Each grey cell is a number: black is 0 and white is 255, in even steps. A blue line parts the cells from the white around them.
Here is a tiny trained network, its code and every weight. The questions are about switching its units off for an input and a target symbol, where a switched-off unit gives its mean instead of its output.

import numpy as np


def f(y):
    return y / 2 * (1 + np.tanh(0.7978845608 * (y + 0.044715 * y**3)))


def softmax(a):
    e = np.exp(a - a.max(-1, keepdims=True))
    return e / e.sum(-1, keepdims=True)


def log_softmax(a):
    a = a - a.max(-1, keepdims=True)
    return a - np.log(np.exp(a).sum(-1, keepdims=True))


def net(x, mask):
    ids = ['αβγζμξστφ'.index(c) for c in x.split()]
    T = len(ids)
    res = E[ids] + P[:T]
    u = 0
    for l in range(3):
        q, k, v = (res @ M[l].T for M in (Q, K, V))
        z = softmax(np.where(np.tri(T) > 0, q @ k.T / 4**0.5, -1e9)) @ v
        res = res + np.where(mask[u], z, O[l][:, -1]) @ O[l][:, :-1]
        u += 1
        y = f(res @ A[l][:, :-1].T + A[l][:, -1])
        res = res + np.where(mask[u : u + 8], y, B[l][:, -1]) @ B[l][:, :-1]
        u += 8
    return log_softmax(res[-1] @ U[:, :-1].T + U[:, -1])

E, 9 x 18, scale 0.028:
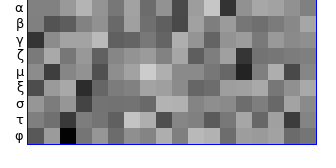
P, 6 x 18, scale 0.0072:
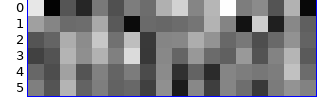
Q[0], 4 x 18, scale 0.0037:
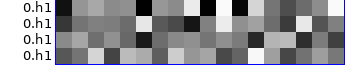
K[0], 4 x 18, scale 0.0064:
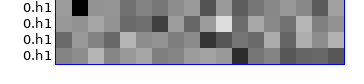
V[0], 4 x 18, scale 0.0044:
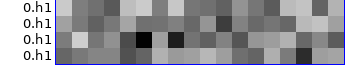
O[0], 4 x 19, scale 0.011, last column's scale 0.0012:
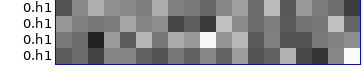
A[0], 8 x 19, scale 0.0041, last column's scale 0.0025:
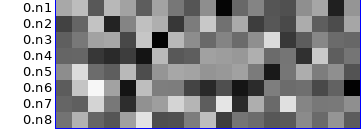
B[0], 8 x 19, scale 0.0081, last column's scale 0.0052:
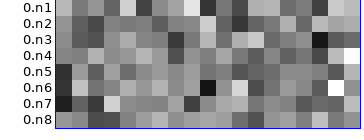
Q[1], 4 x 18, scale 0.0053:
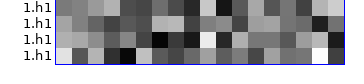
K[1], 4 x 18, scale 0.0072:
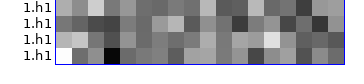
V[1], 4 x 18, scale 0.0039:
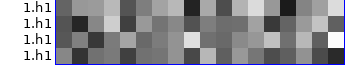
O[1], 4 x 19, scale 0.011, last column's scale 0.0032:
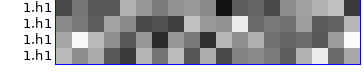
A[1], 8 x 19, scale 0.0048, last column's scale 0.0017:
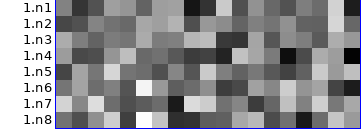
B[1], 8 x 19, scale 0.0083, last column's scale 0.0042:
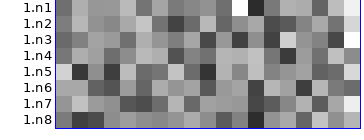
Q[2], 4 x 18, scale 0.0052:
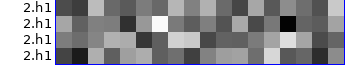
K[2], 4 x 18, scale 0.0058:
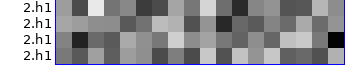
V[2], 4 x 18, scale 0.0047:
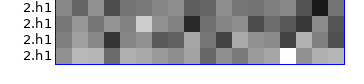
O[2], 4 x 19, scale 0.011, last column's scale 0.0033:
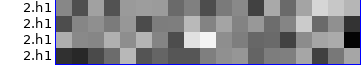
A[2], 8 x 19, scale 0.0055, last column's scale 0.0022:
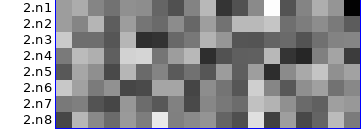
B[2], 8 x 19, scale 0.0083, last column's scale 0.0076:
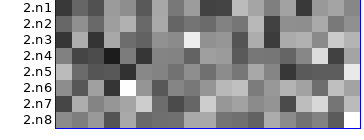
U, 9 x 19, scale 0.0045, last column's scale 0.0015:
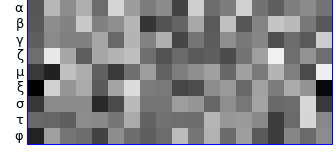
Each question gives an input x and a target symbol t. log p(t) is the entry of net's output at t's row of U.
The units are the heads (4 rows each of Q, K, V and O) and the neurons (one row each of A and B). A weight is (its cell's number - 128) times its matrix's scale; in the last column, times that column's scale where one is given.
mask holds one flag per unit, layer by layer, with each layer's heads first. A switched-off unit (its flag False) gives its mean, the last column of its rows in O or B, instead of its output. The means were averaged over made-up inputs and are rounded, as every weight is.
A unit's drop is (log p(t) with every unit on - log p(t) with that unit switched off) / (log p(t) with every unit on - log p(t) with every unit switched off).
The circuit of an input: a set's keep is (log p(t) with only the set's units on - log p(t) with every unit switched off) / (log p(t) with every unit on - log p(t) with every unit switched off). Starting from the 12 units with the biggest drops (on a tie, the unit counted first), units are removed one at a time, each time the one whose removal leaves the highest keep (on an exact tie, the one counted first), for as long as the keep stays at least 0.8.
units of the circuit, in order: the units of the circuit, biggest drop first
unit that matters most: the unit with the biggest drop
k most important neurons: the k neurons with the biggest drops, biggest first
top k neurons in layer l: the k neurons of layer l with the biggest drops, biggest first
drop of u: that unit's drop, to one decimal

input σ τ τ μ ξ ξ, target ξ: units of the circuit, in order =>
0.h1; 0.n7; 0.n6
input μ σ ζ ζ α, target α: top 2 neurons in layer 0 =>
0.n7; 0.n1
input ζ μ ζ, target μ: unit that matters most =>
1.n3
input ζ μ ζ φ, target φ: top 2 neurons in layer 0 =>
0.n7; 0.n1
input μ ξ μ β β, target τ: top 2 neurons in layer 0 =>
0.n6; 0.n5
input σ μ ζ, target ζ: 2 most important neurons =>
0.n7; 2.n6
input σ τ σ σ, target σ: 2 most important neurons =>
1.n7; 2.n3
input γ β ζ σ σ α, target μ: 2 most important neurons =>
0.n1; 0.n4
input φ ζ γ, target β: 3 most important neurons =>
1.n5; 2.n7; 2.n3
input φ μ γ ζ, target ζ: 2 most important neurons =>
0.n7; 0.n1
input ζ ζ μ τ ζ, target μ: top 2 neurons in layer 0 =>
0.n7; 0.n4
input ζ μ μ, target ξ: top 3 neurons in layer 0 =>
0.n6; 0.n7; 0.n1
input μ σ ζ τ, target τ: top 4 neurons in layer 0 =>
0.n7; 0.n1; 0.n4; 0.n5
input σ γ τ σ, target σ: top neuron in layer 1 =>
1.n7
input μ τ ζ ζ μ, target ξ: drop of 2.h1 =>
0.2
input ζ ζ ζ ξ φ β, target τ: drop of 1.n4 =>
0.1
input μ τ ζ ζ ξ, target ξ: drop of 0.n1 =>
0.2
